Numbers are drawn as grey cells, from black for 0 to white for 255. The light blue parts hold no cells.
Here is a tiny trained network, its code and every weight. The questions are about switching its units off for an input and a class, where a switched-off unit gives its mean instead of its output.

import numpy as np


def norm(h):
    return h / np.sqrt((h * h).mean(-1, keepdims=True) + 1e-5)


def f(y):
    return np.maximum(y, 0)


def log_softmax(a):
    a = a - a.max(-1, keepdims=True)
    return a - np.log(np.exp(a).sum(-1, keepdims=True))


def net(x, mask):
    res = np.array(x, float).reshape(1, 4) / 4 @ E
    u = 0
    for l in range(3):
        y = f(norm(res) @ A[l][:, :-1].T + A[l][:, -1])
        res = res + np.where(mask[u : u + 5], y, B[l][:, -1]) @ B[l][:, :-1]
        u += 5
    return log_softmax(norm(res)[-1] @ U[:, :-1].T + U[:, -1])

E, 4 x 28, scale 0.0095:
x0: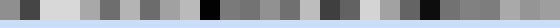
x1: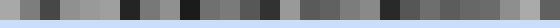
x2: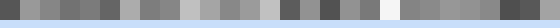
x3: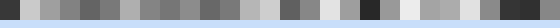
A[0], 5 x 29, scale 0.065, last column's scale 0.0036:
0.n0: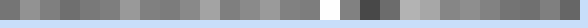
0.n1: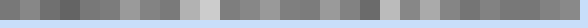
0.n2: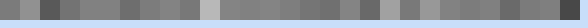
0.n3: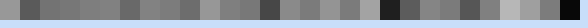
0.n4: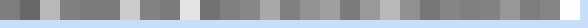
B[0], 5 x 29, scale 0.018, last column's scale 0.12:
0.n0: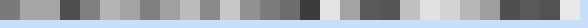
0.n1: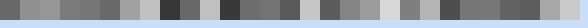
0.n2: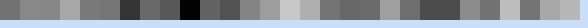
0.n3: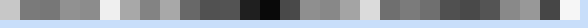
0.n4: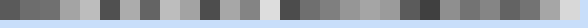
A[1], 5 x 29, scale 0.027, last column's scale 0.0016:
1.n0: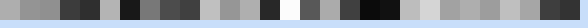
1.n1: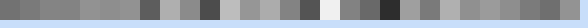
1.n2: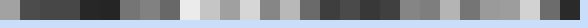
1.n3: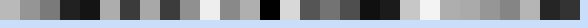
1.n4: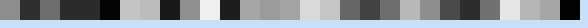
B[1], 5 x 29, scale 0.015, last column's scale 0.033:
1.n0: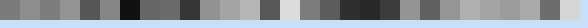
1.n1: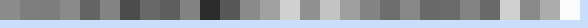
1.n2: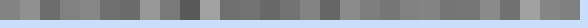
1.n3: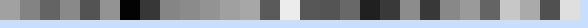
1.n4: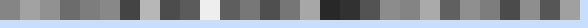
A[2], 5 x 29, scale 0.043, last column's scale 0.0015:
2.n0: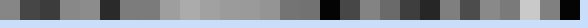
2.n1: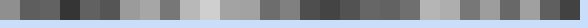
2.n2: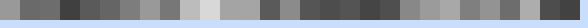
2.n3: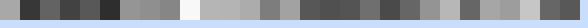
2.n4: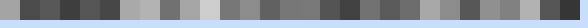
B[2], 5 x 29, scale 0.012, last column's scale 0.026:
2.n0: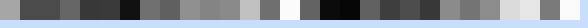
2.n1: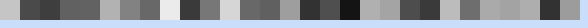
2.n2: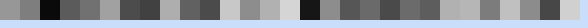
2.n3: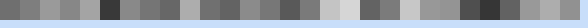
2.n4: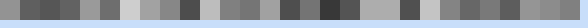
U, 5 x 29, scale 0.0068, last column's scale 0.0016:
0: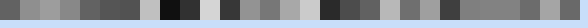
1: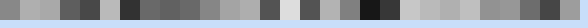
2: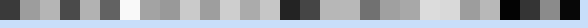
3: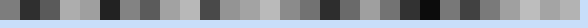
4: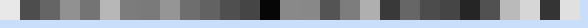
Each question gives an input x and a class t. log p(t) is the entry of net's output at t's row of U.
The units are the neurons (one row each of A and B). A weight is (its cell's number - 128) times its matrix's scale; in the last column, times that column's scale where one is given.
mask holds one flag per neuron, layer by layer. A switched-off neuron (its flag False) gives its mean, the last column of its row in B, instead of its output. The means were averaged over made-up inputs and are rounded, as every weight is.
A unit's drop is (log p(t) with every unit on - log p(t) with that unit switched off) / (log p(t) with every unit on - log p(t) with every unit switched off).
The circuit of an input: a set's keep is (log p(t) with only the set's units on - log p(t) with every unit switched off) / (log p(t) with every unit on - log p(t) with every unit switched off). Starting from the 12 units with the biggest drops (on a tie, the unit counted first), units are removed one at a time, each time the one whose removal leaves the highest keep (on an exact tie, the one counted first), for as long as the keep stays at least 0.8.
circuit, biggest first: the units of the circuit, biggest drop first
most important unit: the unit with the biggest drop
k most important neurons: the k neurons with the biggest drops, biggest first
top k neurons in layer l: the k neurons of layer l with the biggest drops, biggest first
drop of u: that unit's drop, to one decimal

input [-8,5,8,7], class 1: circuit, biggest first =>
[0.n0, 0.n4]
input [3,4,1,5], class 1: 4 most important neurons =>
[0.n1, 1.n1, 0.n3, 0.n4]
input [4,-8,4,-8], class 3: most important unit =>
0.n0
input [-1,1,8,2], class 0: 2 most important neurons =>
[0.n1, 0.n2]
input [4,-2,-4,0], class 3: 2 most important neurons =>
[0.n0, 0.n4]
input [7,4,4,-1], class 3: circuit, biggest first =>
[0.n0, 0.n3]
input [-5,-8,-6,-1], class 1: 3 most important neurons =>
[0.n0, 0.n4, 1.n3]
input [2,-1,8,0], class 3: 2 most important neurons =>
[0.n4, 0.n0]
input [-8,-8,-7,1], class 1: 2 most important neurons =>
[0.n0, 0.n4]
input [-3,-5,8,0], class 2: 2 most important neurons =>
[0.n4, 0.n0]
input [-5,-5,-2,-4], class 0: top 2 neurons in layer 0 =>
[0.n1, 0.n2]
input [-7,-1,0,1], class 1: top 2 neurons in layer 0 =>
[0.n0, 0.n4]
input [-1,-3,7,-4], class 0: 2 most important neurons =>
[0.n1, 0.n0]
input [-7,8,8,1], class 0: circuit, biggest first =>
[0.n2]
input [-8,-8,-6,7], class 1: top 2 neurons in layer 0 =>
[0.n0, 0.n4]
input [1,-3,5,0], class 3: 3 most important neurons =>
[0.n4, 0.n0, 2.n0]
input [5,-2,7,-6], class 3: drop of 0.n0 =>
0.3
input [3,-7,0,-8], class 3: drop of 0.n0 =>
0.2
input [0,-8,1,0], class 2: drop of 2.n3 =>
0.0
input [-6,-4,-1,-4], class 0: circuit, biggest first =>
[0.n1]
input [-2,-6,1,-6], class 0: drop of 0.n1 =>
0.7
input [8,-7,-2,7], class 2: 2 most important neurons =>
[0.n2, 1.n3]
